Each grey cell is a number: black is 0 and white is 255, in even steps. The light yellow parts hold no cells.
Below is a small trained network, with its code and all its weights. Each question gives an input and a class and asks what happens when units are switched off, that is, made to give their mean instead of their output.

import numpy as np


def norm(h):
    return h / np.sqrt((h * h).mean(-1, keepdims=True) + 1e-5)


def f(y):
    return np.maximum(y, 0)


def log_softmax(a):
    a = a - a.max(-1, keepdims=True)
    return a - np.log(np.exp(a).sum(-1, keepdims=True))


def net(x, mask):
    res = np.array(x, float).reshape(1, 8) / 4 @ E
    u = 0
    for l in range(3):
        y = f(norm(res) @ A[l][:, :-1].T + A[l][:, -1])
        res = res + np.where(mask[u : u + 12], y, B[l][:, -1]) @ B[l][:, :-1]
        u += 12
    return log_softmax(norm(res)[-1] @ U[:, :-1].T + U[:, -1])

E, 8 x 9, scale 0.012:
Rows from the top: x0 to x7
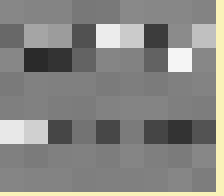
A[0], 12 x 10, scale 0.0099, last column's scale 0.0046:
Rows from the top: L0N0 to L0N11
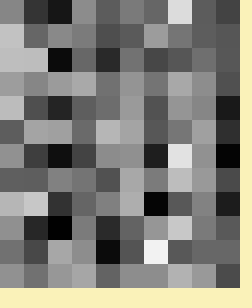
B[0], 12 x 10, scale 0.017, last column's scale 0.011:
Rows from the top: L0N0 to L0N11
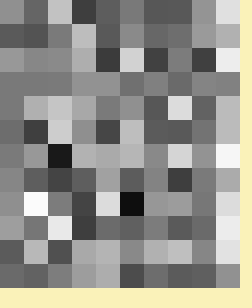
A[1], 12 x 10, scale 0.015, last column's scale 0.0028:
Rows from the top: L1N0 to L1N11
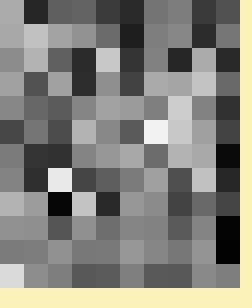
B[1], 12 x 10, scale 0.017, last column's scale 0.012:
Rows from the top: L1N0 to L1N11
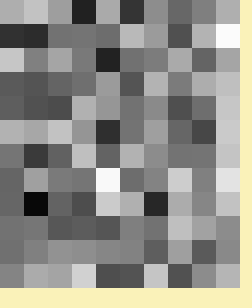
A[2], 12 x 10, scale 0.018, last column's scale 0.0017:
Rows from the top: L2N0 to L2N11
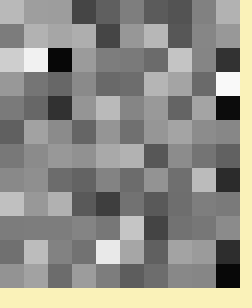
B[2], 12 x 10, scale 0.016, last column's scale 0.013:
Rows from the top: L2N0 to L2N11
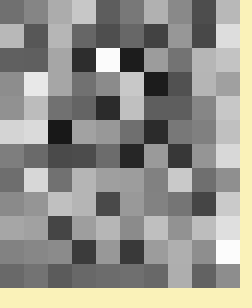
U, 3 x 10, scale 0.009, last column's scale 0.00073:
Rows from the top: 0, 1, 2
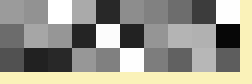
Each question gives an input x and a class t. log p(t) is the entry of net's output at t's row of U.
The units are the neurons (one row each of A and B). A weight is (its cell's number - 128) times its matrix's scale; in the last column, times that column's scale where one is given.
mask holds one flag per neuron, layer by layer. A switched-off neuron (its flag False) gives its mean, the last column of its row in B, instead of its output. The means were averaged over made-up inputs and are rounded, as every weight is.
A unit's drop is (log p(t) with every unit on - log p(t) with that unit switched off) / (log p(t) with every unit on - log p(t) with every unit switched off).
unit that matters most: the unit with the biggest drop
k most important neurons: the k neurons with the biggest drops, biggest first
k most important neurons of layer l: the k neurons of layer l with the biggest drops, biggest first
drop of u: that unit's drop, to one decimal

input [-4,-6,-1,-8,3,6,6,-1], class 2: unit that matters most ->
L1N8
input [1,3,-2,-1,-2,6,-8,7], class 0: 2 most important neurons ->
[L0N8; L0N6]
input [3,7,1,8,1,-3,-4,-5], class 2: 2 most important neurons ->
[L0N9; L0N0]
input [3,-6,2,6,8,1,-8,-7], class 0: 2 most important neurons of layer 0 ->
[L0N9; L0N2]
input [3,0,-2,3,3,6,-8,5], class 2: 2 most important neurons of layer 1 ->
[L1N1; L1N8]
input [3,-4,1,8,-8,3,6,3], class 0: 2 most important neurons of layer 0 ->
[L0N9; L0N6]
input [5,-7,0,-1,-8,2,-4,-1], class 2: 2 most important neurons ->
[L0N10; L1N8]
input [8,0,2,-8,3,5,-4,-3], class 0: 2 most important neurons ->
[L0N10; L1N7]
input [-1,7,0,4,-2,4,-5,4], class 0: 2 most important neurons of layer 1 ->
[L1N2; L1N7]
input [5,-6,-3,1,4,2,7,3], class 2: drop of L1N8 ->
0.7
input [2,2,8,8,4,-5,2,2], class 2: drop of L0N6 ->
1.6
